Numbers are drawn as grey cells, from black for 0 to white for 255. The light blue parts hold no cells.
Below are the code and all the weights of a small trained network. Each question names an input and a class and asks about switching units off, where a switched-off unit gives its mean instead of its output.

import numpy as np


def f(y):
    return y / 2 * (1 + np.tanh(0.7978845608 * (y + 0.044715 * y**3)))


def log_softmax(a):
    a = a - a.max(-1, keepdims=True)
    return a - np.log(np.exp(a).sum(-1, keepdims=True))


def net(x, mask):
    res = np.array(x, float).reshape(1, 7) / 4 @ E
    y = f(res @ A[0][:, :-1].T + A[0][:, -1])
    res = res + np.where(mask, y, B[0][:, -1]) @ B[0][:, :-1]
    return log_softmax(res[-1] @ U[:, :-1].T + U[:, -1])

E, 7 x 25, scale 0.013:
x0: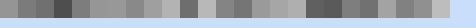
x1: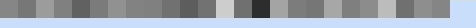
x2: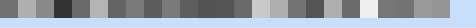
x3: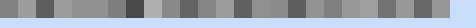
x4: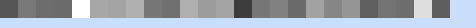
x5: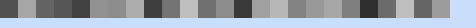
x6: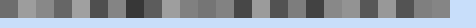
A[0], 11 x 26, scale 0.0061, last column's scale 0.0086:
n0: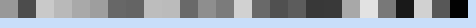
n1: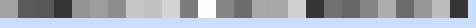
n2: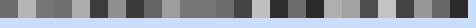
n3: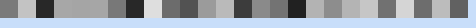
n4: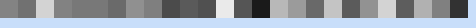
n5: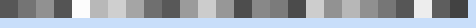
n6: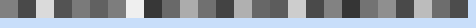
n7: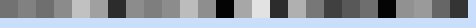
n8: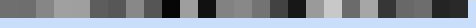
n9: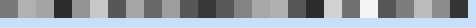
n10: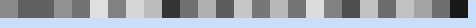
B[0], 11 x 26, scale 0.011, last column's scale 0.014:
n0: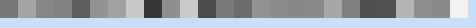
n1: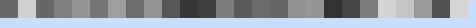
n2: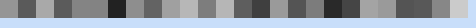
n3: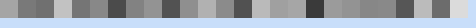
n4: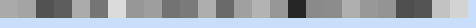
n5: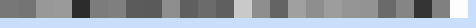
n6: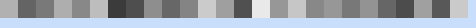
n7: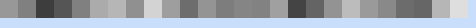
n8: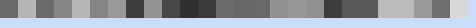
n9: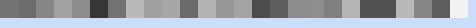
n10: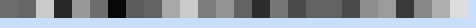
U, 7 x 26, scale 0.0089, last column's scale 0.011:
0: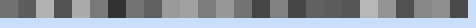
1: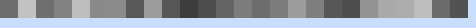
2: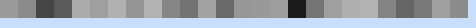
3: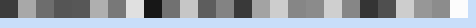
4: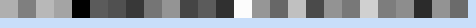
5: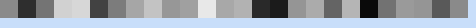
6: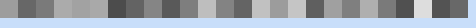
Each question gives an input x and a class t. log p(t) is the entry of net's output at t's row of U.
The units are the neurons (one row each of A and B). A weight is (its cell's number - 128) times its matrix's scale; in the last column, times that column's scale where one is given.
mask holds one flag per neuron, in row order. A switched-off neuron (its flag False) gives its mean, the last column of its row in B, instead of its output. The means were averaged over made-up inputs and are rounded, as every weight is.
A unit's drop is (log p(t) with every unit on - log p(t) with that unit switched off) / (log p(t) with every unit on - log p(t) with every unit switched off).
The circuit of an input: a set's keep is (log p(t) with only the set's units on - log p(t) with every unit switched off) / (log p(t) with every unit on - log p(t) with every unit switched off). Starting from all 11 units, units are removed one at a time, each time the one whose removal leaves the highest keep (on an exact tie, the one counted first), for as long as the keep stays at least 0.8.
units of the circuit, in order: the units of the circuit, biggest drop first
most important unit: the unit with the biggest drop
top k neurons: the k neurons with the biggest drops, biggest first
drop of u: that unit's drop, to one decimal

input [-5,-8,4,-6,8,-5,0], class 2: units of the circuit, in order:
n7
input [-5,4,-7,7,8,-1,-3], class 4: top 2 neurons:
n5; n9
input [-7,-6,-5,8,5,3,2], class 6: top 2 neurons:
n3; n1
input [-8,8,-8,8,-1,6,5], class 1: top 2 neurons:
n8; n9
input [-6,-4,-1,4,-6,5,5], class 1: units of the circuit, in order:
n5; n8
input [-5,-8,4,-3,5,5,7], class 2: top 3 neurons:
n7; n10; n0
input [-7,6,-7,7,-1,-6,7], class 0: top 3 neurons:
n2; n9; n1
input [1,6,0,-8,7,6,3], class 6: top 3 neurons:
n6; n0; n7
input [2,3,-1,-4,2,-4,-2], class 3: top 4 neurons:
n0; n3; n7; n9
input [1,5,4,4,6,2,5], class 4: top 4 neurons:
n5; n10; n7; n0
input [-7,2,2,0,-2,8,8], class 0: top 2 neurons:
n2; n0
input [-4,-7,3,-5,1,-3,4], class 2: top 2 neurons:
n7; n10
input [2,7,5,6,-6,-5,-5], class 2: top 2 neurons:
n4; n5
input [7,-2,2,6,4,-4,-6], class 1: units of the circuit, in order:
n1
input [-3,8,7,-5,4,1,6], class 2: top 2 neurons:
n4; n10
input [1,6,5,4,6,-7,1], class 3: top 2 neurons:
n0; n7
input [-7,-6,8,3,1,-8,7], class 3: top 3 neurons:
n0; n10; n1
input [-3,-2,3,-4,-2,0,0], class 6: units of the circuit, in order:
n5; n6
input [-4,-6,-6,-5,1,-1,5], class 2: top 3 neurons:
n7; n9; n10
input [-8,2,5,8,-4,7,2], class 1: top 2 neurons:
n8; n0
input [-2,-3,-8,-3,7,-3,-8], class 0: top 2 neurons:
n10; n9
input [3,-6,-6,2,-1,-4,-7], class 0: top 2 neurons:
n10; n9
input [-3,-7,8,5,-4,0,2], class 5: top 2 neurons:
n9; n4
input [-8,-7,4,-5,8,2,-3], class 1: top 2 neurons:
n8; n4
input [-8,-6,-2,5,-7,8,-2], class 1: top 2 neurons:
n8; n0
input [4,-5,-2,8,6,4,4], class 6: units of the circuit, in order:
n3
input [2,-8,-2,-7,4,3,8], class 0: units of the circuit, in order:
n2
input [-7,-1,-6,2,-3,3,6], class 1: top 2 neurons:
n8; n9
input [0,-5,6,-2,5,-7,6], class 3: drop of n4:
0.1
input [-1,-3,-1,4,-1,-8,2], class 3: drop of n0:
0.8
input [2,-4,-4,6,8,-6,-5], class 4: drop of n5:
0.9
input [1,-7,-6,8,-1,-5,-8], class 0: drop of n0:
0.0
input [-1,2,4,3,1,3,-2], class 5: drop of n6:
0.1
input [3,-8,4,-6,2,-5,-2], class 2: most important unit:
n7
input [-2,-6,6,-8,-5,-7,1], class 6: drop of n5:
0.2
